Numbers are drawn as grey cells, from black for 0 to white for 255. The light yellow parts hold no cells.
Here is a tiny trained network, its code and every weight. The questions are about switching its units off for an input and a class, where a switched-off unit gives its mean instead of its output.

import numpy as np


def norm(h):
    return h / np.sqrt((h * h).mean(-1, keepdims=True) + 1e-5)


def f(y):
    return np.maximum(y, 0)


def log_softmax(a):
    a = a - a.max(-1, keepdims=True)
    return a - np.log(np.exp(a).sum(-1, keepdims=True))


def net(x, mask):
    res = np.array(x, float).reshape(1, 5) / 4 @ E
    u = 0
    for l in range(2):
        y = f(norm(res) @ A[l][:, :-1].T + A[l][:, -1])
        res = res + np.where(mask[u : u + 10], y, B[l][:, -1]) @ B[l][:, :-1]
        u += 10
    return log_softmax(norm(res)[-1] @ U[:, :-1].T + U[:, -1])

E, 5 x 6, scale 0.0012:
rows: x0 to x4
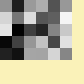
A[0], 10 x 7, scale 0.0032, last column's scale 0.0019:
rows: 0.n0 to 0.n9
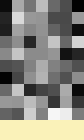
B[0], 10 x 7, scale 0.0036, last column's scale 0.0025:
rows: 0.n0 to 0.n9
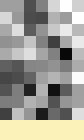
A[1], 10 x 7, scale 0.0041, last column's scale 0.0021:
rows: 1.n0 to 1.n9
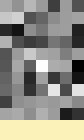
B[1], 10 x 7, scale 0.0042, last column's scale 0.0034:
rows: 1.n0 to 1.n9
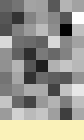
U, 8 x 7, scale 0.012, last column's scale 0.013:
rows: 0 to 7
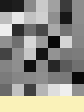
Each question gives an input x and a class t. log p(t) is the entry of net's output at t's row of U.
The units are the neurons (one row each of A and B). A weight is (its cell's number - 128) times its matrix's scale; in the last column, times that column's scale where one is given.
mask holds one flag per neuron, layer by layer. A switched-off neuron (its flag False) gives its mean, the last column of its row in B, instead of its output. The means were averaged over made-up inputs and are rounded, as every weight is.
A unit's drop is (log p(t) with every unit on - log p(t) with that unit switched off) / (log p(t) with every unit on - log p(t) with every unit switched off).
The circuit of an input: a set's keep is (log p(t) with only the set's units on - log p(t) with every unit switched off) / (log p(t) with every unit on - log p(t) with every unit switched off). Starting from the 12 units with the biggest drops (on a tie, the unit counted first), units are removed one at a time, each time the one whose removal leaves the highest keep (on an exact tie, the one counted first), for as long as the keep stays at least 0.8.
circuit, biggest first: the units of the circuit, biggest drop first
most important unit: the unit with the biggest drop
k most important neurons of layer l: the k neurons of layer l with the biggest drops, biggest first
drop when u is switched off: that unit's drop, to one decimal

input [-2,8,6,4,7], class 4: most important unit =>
0.n9
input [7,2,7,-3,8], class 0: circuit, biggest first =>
(1.n2 0.n1)
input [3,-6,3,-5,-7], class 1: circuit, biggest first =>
(1.n9 0.n4)
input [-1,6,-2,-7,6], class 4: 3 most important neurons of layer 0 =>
(0.n9 0.n4 0.n7)
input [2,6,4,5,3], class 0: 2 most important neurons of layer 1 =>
(1.n2 1.n7)
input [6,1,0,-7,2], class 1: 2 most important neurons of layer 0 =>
(0.n1 0.n0)
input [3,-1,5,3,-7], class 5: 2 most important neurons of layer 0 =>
(0.n7 0.n1)
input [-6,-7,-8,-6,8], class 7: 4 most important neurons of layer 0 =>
(0.n0 0.n2 0.n6 0.n9)
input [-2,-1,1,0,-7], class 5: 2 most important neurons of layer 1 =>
(1.n6 1.n2)
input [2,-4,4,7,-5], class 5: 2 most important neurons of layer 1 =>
(1.n6 1.n1)
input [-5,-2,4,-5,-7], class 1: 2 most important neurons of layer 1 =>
(1.n9 1.n4)
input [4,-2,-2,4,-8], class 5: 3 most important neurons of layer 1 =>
(1.n6 1.n7 1.n1)
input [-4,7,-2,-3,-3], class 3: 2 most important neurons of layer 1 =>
(1.n0 1.n2)
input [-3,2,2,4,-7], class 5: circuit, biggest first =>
(0.n7)
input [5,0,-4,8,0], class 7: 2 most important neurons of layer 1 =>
(1.n5 1.n1)
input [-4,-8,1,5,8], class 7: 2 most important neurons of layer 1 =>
(1.n5 1.n1)
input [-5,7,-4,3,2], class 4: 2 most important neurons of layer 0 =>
(0.n9 0.n0)
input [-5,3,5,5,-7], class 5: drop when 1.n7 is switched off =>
0.2
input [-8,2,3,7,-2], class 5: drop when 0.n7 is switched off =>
0.3
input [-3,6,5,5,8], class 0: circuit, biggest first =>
(1.n2)
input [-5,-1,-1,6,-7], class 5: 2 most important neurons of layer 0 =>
(0.n7 0.n6)
